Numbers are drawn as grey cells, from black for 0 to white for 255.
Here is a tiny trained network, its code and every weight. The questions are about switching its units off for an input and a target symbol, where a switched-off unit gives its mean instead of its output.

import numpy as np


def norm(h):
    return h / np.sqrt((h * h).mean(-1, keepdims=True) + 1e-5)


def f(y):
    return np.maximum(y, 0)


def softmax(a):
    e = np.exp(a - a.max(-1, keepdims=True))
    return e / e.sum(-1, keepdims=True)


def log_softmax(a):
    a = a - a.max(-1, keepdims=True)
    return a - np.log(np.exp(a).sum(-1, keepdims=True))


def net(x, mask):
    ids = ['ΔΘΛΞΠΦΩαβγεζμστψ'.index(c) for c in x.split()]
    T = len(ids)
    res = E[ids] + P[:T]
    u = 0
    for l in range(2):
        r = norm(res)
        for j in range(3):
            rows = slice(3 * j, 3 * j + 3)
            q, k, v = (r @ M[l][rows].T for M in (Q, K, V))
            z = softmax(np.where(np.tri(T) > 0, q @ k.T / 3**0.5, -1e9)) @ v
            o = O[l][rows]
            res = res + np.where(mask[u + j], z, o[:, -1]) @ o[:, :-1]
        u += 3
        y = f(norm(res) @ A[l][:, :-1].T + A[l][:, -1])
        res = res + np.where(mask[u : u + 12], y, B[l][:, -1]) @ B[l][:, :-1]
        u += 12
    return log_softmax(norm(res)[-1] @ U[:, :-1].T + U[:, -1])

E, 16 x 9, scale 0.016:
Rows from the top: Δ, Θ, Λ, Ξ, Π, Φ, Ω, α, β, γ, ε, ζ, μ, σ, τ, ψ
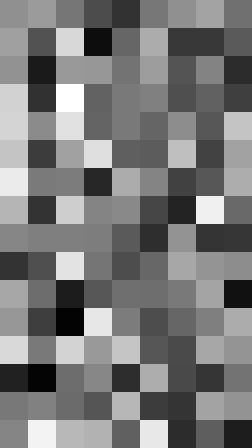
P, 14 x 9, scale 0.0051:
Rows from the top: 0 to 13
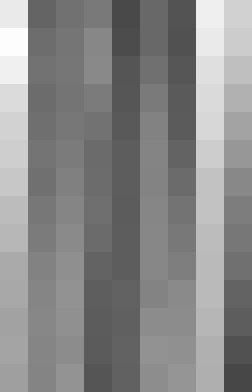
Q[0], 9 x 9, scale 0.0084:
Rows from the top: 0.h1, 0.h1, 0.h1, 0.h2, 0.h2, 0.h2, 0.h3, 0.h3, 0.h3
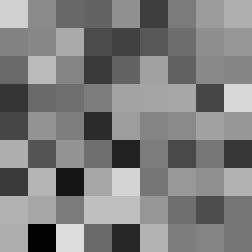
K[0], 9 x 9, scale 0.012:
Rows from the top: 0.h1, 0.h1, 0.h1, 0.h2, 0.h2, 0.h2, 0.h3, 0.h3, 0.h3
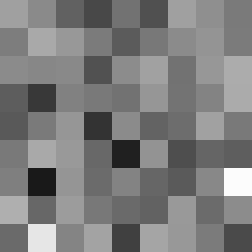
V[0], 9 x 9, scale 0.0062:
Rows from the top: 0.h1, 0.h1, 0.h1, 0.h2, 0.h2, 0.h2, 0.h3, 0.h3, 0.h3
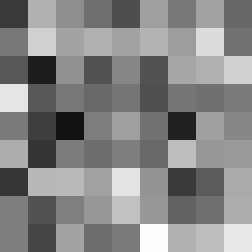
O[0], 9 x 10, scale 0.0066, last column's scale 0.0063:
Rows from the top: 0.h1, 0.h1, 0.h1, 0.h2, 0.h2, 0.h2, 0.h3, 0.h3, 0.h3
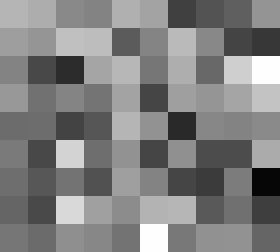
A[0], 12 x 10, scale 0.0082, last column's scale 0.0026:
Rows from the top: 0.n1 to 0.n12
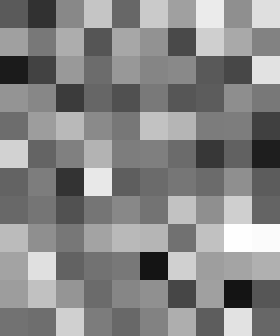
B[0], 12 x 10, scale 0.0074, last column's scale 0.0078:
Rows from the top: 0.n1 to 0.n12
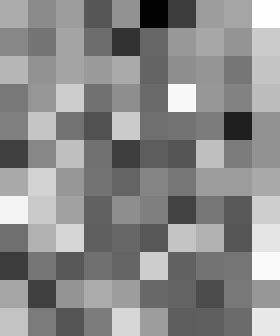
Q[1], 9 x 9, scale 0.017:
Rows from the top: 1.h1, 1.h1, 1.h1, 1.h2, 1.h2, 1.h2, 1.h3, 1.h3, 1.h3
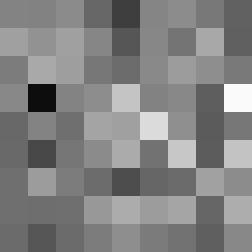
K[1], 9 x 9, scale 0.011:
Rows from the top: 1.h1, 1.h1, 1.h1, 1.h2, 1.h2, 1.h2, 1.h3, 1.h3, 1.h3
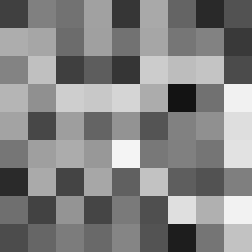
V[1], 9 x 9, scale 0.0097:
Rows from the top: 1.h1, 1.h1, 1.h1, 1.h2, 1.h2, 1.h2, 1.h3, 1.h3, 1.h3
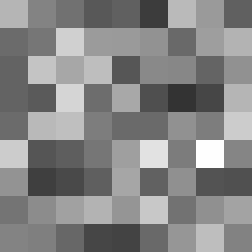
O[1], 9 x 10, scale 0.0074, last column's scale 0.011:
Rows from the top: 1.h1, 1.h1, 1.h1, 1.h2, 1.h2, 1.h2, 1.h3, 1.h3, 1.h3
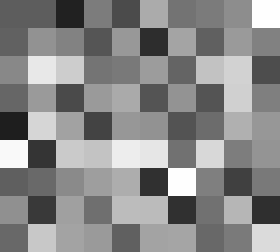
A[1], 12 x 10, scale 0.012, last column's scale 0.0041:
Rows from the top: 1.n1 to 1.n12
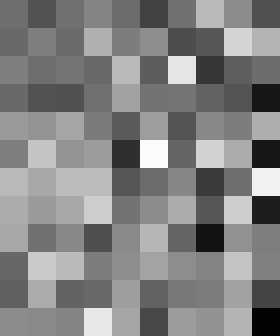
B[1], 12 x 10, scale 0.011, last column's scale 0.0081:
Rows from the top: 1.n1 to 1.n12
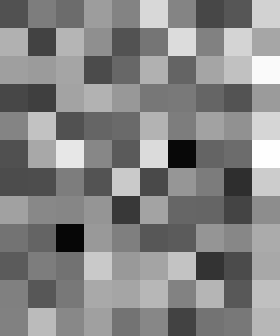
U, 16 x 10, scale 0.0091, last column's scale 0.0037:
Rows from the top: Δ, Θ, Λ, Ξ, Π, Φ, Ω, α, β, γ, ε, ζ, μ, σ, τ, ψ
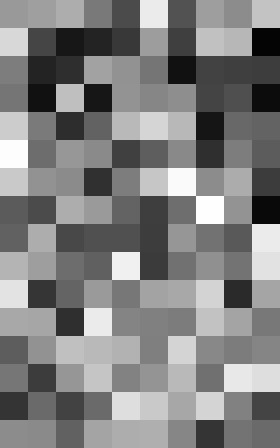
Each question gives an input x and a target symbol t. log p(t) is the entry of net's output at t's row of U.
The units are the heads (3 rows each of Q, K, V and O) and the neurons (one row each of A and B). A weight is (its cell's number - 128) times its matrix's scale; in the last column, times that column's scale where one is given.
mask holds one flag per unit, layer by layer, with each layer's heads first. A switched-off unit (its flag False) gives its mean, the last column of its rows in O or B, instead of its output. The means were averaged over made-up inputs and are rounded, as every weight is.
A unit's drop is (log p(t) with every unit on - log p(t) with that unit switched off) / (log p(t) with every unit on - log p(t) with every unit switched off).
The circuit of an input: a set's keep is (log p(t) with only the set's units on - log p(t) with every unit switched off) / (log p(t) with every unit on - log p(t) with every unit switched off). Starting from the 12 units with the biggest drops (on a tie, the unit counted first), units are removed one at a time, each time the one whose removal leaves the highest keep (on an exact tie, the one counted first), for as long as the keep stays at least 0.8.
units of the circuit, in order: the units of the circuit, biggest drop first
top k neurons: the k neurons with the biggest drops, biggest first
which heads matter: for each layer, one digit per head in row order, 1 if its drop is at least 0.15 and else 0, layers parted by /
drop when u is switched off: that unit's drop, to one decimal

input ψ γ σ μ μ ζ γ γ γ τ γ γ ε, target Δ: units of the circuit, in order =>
(0.h2, 1.h1)
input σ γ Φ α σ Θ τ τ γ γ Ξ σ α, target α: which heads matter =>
001 / 010
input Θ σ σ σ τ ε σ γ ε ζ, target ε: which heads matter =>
000 / 010
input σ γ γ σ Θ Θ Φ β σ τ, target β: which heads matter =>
000 / 010
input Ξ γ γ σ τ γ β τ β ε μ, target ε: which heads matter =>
001 / 010
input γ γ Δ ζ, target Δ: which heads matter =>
000 / 000
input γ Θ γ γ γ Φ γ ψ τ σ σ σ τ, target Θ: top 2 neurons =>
(0.n12, 0.n2)
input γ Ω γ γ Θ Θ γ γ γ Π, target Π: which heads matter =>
000 / 010
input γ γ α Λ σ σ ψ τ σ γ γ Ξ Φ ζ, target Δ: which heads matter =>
010 / 101
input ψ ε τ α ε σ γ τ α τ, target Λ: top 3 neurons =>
(0.n8, 0.n7, 0.n11)
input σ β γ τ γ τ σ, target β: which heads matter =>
001 / 000
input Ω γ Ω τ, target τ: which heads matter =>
010 / 010
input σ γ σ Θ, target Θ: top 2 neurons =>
(1.n9, 1.n3)
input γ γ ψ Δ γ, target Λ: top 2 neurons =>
(0.n12, 0.n9)
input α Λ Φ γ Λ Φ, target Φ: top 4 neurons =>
(1.n8, 1.n6, 1.n12, 1.n7)
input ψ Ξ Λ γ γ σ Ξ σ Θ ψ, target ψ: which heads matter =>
111 / 111
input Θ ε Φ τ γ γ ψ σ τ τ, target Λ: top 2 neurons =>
(0.n11, 1.n3)
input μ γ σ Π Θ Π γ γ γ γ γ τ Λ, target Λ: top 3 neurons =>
(1.n1, 0.n1, 1.n6)
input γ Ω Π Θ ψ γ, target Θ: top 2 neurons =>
(0.n9, 0.n12)
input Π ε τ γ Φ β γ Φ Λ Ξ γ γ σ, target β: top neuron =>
(0.n10)
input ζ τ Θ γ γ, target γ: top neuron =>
(0.n1)
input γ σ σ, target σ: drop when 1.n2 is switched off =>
0.3
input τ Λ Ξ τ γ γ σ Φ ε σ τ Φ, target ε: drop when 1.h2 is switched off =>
0.4
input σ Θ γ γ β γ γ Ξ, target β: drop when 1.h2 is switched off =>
0.1
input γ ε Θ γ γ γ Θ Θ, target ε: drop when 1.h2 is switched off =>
0.4
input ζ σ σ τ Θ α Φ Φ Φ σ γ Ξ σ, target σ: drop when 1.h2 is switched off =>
0.5
